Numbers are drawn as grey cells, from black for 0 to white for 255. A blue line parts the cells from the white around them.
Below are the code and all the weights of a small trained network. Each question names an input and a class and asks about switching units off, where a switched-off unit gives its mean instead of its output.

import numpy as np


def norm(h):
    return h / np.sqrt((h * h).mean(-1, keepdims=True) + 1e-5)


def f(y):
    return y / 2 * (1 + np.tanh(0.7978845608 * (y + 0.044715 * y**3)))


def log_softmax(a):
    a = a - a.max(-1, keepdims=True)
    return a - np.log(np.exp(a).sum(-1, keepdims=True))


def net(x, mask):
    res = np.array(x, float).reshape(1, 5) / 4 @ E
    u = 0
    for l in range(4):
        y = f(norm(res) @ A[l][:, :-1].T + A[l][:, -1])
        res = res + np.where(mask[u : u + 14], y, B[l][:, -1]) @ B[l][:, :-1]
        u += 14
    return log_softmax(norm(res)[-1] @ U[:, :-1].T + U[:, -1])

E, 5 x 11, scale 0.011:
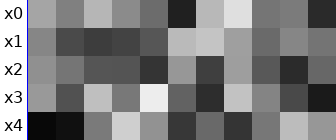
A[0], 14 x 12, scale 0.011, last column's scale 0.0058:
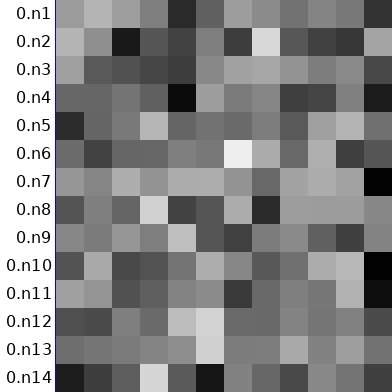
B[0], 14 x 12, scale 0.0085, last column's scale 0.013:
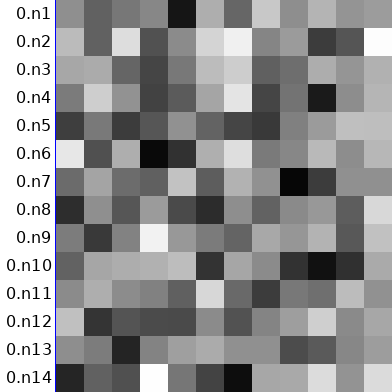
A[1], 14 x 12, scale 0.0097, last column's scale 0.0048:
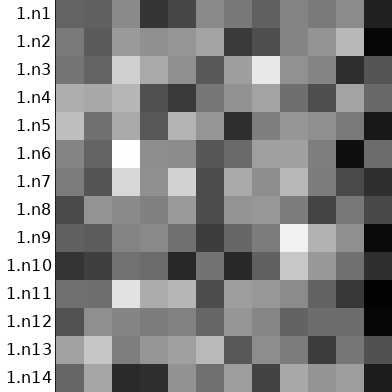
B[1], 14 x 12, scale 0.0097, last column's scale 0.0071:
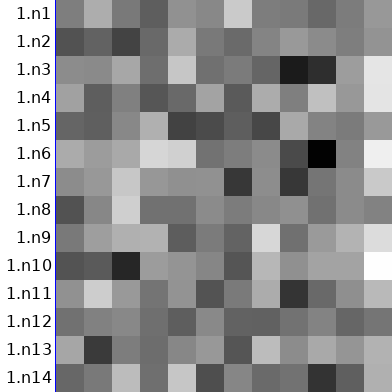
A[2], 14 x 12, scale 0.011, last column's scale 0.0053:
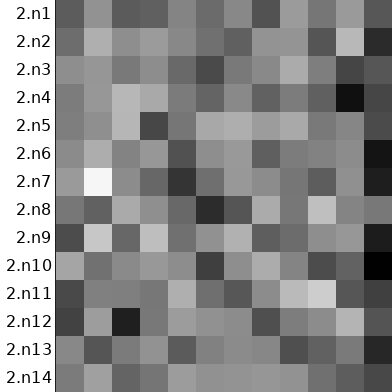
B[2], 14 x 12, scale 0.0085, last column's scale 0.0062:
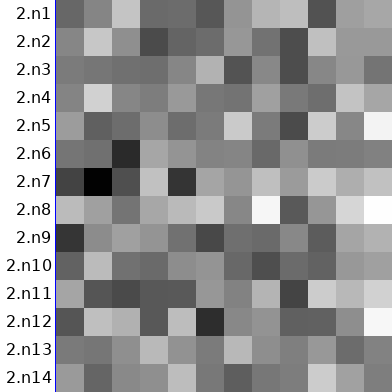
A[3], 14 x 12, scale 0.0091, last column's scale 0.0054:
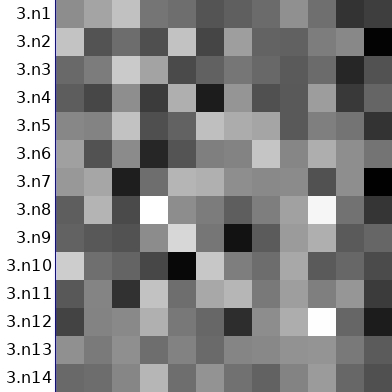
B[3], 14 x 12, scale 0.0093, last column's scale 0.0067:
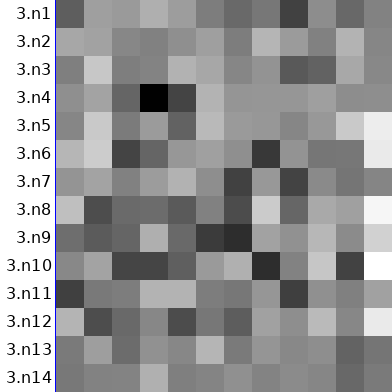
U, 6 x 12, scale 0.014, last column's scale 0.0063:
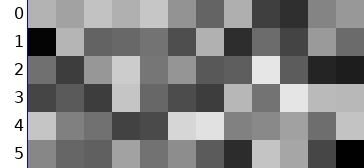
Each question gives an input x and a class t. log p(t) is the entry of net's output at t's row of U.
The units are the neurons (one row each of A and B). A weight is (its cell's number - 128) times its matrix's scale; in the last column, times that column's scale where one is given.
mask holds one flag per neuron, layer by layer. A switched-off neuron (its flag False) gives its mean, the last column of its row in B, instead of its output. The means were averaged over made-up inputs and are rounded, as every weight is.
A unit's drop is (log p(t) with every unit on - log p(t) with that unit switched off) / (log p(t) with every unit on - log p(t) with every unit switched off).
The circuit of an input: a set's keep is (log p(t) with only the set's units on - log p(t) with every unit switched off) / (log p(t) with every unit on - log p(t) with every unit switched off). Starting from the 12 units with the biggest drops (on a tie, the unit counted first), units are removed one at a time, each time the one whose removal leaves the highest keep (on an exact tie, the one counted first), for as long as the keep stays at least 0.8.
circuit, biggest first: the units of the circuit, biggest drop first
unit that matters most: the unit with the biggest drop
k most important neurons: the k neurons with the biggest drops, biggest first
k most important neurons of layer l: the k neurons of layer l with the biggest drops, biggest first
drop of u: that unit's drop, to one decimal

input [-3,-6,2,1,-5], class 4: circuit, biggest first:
0.n14; 1.n3
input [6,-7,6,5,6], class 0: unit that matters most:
1.n6
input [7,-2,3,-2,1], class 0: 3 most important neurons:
0.n14; 1.n6; 1.n3
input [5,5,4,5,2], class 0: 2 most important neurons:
1.n6; 0.n9
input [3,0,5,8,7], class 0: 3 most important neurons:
1.n6; 1.n3; 0.n8
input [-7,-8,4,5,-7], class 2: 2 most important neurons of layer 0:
0.n11; 0.n10
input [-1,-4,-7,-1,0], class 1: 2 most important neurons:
0.n7; 0.n14
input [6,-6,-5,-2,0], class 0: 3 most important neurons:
0.n5; 1.n3; 1.n6
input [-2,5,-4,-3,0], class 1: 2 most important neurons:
0.n2; 0.n8
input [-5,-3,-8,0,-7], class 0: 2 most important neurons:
0.n2; 0.n6
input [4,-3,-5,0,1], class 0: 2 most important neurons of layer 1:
1.n3; 1.n6
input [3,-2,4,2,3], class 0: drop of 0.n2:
0.2
